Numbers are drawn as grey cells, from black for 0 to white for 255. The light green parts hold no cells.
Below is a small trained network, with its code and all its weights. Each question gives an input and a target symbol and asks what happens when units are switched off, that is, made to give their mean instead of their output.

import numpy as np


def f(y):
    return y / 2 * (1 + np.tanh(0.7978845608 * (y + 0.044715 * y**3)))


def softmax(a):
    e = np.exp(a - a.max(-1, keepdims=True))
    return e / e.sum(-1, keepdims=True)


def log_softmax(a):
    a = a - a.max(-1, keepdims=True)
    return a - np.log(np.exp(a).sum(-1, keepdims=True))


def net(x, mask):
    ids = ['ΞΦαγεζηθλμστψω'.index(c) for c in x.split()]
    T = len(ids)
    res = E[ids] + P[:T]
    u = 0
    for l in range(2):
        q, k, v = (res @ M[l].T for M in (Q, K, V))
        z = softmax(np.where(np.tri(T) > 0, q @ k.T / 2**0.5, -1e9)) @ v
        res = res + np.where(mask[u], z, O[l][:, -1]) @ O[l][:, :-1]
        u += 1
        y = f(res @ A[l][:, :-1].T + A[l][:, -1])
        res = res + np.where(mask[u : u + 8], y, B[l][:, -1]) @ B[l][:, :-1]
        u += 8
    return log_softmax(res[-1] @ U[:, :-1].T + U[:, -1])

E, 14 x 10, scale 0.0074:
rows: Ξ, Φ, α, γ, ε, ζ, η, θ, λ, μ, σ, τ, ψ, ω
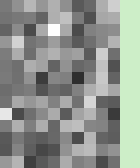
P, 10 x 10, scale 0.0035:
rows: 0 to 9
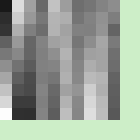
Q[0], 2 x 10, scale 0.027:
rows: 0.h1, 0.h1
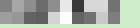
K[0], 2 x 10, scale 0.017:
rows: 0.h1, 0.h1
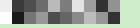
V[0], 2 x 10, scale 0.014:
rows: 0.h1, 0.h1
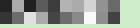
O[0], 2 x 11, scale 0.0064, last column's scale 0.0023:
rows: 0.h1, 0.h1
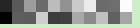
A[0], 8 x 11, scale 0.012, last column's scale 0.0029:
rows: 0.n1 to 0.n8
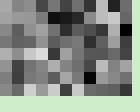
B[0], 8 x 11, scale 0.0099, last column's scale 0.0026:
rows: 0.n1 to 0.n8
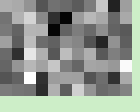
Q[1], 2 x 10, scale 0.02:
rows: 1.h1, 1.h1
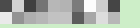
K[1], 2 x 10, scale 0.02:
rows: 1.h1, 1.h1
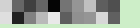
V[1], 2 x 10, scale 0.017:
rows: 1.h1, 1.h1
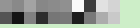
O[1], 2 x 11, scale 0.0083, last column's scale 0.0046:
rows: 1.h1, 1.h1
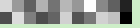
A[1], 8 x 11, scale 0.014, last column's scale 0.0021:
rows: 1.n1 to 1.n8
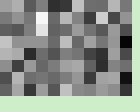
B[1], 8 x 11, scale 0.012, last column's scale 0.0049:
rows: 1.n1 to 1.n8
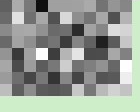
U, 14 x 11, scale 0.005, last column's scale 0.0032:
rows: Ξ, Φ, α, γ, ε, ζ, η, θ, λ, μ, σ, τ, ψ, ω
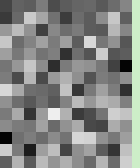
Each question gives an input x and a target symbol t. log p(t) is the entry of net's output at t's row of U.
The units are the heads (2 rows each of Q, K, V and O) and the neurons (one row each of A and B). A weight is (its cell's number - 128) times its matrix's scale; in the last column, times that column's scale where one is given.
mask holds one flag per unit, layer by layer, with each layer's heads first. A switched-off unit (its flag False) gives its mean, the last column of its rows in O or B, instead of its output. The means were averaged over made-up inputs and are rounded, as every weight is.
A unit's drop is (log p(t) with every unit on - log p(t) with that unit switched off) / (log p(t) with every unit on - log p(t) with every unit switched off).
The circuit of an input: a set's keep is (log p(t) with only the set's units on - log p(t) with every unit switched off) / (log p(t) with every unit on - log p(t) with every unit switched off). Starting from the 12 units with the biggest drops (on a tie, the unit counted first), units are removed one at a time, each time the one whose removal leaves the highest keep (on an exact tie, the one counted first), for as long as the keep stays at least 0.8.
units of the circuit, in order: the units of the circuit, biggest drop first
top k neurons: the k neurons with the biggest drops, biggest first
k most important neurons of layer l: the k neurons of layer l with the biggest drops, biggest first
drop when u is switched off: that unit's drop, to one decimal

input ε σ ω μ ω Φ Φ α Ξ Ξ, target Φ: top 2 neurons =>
(0.n2, 0.n1)
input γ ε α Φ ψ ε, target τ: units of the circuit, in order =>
(0.h1, 0.n8)
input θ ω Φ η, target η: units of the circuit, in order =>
(0.h1, 0.n6, 1.h1, 1.n6)
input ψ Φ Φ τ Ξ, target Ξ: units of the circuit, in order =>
(1.h1, 1.n7, 0.h1)
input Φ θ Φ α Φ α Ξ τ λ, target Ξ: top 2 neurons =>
(1.n7, 0.n6)
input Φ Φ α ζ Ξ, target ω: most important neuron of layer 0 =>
(0.n8)
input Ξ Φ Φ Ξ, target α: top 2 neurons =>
(1.n4, 1.n8)
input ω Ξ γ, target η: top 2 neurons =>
(1.n6, 0.n6)
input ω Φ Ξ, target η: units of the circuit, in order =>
(0.h1, 1.n6, 1.h1, 0.n8)
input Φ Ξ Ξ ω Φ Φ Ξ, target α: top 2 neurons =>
(1.n4, 0.n2)
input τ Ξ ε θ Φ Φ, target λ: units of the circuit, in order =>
(1.h1, 1.n8)
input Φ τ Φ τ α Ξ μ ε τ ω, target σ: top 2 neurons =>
(1.n5, 0.n6)
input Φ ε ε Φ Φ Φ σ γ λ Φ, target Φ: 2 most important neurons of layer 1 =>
(1.n3, 1.n7)
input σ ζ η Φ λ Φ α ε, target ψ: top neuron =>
(0.n7)
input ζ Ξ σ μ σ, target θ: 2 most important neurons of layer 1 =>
(1.n6, 1.n3)
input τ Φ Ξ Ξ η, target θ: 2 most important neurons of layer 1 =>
(1.n7, 1.n2)
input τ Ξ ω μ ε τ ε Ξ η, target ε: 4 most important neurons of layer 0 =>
(0.n1, 0.n2, 0.n7, 0.n6)
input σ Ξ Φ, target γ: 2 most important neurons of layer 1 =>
(1.n3, 1.n6)
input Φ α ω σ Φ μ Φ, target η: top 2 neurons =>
(0.n7, 1.n6)
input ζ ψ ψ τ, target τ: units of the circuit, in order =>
(0.h1)
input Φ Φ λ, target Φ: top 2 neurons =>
(1.n3, 1.n7)
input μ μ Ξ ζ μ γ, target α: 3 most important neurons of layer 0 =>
(0.n2, 0.n1, 0.n7)
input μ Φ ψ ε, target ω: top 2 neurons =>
(1.n2, 0.n8)
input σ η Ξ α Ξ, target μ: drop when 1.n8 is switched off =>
0.1
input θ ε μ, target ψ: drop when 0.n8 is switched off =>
0.2
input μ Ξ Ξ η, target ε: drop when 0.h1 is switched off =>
0.9
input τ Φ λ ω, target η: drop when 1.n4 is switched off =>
0.0
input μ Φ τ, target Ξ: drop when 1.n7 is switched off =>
0.6
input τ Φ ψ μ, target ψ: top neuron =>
(1.n3)
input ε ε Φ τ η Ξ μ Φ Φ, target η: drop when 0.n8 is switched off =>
-0.1
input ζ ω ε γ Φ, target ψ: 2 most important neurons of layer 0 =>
(0.n8, 0.n7)
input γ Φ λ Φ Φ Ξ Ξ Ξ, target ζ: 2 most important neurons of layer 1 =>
(1.n4, 1.n2)
